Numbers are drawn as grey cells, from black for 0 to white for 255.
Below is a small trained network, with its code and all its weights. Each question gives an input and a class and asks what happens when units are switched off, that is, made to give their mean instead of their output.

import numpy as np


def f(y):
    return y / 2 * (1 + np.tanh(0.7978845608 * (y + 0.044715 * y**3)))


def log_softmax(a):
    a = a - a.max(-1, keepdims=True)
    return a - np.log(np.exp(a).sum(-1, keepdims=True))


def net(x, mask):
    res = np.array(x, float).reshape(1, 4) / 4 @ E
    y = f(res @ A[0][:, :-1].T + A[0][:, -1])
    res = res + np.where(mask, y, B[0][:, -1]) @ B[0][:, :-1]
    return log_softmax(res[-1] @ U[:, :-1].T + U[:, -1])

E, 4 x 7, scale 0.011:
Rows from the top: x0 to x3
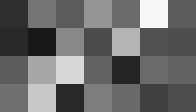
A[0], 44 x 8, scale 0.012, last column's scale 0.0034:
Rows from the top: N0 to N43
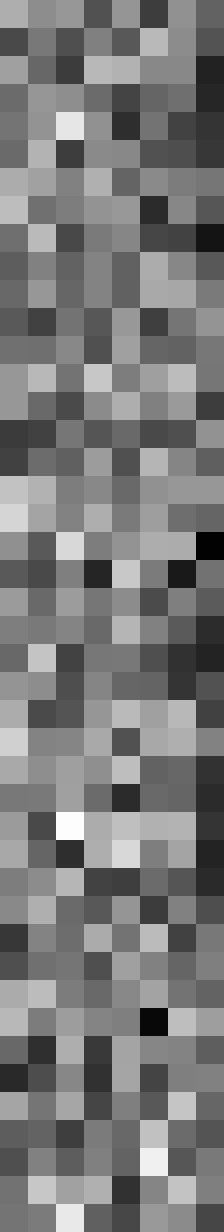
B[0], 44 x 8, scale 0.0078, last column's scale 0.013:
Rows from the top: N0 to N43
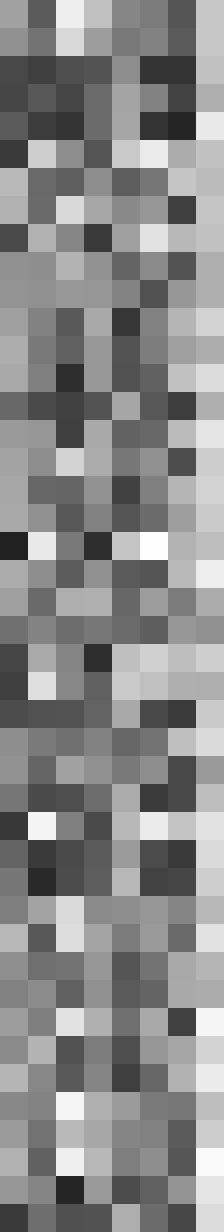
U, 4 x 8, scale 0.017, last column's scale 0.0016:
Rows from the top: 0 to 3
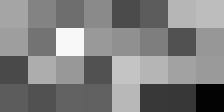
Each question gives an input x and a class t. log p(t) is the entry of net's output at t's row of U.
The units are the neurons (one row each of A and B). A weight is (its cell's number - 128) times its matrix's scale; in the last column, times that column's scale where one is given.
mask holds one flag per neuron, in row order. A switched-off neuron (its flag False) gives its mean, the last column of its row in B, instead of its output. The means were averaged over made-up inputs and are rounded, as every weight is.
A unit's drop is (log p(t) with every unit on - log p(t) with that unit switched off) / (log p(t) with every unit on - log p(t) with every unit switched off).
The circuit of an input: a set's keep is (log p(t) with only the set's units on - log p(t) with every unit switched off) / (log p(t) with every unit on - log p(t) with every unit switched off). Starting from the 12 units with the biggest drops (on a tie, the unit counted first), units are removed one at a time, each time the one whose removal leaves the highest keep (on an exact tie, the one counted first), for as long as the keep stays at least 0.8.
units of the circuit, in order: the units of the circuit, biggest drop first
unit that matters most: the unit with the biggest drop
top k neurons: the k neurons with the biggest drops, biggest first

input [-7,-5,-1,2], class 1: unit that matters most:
N36
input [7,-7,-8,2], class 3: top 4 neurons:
N2; N30; N25; N14
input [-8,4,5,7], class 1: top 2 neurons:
N36; N0
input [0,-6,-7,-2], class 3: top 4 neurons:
N25; N30; N2; N14
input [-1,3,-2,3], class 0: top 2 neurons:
N29; N19
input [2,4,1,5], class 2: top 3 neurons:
N23; N5; N8
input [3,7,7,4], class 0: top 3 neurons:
N15; N38; N20
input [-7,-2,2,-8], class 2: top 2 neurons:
N29; N19
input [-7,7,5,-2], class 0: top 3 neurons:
N38; N15; N11
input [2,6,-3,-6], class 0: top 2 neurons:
N20; N38
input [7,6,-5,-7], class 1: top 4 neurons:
N41; N33; N40; N16
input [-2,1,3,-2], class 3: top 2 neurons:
N41; N33
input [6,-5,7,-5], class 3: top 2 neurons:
N4; N43
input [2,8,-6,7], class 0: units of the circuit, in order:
N20
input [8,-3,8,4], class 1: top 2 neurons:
N41; N33
